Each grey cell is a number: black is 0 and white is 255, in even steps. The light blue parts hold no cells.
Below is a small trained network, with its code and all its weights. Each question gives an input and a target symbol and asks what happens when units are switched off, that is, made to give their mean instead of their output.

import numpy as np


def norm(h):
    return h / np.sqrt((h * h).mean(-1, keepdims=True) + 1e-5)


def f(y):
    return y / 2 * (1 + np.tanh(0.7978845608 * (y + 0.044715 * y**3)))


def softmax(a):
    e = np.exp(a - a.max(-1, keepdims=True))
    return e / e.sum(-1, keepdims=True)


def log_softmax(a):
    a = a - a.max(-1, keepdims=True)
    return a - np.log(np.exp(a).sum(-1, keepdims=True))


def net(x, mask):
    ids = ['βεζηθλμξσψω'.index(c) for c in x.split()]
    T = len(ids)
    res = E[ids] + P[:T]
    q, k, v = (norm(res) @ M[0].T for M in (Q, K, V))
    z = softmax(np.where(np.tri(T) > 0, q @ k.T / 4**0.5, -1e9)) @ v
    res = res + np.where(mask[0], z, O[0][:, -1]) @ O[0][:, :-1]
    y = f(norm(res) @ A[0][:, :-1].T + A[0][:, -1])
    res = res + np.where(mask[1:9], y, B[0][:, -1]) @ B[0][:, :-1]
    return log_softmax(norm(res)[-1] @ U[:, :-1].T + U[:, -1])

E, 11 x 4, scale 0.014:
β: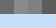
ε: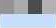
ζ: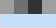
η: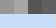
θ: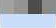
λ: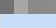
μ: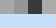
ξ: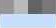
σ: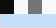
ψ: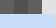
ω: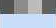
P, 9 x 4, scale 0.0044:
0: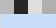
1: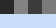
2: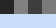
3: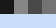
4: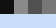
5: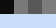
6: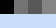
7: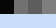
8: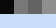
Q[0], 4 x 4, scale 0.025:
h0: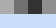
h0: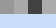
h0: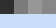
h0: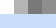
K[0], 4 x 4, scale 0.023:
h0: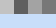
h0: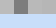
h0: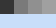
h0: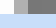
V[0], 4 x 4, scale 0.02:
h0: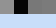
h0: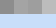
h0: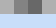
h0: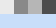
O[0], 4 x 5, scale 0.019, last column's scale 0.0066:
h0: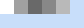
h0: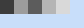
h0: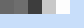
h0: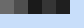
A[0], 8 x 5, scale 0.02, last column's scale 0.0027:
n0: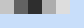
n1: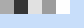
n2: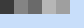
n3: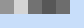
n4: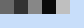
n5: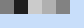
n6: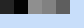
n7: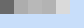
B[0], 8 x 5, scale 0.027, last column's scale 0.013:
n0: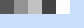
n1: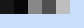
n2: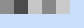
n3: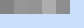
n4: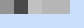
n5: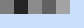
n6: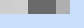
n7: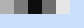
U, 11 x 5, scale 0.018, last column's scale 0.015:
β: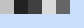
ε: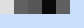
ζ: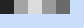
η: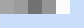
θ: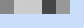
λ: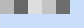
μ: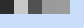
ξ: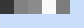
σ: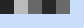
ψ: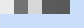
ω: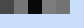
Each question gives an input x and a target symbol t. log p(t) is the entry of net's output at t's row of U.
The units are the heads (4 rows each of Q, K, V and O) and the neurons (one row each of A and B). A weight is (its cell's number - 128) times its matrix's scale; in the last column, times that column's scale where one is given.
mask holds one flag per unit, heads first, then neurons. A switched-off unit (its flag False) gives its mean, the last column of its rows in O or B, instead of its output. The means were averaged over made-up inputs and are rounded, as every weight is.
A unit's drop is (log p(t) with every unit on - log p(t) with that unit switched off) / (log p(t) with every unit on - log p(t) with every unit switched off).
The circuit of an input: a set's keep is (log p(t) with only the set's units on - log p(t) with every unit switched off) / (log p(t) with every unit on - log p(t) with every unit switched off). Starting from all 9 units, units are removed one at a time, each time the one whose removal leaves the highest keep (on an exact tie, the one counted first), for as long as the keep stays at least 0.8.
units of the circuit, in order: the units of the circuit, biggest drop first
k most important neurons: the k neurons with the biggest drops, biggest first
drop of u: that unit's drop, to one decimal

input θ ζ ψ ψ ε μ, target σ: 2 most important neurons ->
n0; n7
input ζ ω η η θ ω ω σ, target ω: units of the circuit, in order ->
n7
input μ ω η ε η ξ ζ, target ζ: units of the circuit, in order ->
n0; n7; h0
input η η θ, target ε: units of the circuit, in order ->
h0; n6; n1
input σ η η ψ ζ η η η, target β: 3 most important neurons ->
n7; n0; n2
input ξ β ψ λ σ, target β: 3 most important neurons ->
n7; n0; n5
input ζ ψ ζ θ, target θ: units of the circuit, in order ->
n0; n7; h0
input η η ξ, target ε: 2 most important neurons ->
n6; n4
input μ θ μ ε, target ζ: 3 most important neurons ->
n0; n7; n2
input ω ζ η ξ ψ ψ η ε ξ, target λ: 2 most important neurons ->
n4; n7
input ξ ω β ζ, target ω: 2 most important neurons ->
n6; n0
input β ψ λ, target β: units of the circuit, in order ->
n7; n0; h0
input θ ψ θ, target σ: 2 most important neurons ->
n0; n7
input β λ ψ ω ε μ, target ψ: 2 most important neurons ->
n4; n7
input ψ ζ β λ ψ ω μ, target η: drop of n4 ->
0.1
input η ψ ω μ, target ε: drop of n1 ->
0.2
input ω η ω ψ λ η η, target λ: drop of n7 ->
0.2
